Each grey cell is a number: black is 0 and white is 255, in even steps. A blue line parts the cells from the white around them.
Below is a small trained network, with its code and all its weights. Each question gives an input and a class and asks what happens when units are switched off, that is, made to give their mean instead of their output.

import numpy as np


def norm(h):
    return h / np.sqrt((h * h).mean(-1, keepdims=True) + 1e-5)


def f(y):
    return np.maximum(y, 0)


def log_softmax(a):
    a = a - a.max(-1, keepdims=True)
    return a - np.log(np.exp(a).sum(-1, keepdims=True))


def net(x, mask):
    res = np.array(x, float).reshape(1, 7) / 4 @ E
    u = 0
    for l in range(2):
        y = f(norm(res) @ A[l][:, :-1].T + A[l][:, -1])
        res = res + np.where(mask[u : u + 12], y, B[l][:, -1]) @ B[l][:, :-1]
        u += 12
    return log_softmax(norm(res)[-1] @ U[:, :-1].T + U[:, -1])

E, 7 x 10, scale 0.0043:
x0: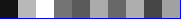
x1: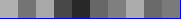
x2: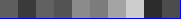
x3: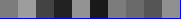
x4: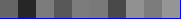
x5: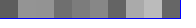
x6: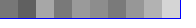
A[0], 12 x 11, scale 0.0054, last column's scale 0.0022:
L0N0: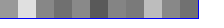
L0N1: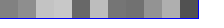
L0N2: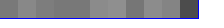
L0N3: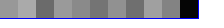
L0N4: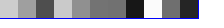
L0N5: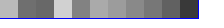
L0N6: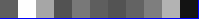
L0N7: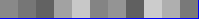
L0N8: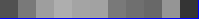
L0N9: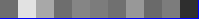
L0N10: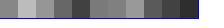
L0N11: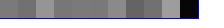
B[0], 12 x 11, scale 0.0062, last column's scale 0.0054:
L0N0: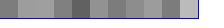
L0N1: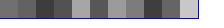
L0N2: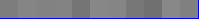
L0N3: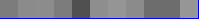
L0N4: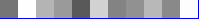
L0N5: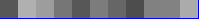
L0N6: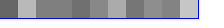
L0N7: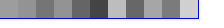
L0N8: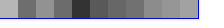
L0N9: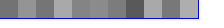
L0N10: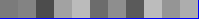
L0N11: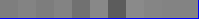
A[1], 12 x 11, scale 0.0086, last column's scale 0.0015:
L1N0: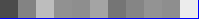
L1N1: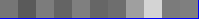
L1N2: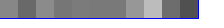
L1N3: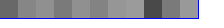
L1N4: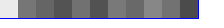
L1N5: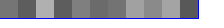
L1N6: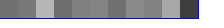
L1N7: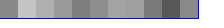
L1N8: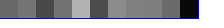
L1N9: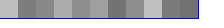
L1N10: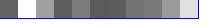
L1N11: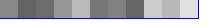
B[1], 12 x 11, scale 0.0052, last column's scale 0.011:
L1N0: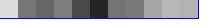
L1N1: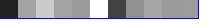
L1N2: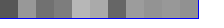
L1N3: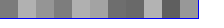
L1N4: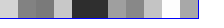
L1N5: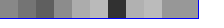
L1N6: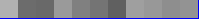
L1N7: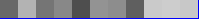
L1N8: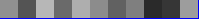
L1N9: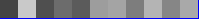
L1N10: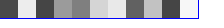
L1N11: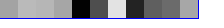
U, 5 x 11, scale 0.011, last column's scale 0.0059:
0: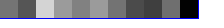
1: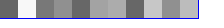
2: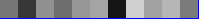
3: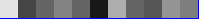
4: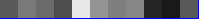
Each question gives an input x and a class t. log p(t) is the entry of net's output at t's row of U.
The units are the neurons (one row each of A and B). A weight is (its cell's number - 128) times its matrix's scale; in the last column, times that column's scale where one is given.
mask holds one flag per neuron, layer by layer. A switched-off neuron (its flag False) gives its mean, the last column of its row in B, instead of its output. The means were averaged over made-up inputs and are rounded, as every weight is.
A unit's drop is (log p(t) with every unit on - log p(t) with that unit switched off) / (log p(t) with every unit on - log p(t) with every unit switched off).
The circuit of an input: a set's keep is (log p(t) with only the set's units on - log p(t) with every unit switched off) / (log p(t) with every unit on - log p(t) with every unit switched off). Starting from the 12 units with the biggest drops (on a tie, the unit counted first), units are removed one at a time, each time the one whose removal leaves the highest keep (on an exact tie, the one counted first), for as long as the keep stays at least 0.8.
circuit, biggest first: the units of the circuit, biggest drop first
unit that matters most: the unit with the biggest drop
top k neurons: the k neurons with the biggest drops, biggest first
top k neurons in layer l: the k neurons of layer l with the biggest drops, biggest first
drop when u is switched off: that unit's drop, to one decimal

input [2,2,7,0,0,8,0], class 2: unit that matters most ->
L0N4
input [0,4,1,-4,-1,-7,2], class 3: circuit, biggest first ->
L0N4, L1N10, L0N1
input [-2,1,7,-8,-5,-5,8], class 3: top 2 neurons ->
L1N10, L0N4
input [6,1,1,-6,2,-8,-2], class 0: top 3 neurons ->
L0N4, L1N10, L0N1
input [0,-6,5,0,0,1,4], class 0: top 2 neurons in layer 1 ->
L1N10, L1N8
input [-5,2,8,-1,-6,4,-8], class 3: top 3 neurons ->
L0N4, L1N10, L1N4
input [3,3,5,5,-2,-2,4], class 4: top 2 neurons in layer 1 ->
L1N7, L1N4
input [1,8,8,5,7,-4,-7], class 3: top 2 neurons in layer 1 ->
L1N4, L1N10
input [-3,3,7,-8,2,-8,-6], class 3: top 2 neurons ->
L0N4, L1N10
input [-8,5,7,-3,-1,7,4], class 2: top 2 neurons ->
L1N10, L0N4
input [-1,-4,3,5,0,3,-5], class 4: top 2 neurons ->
L0N4, L1N8
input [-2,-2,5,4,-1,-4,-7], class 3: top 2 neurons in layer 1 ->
L1N4, L1N10
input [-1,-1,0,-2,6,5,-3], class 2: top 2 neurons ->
L1N10, L0N4
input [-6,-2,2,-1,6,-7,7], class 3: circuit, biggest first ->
L1N10
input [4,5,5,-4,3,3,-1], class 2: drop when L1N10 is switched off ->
0.2
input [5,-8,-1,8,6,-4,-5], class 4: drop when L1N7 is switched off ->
0.2
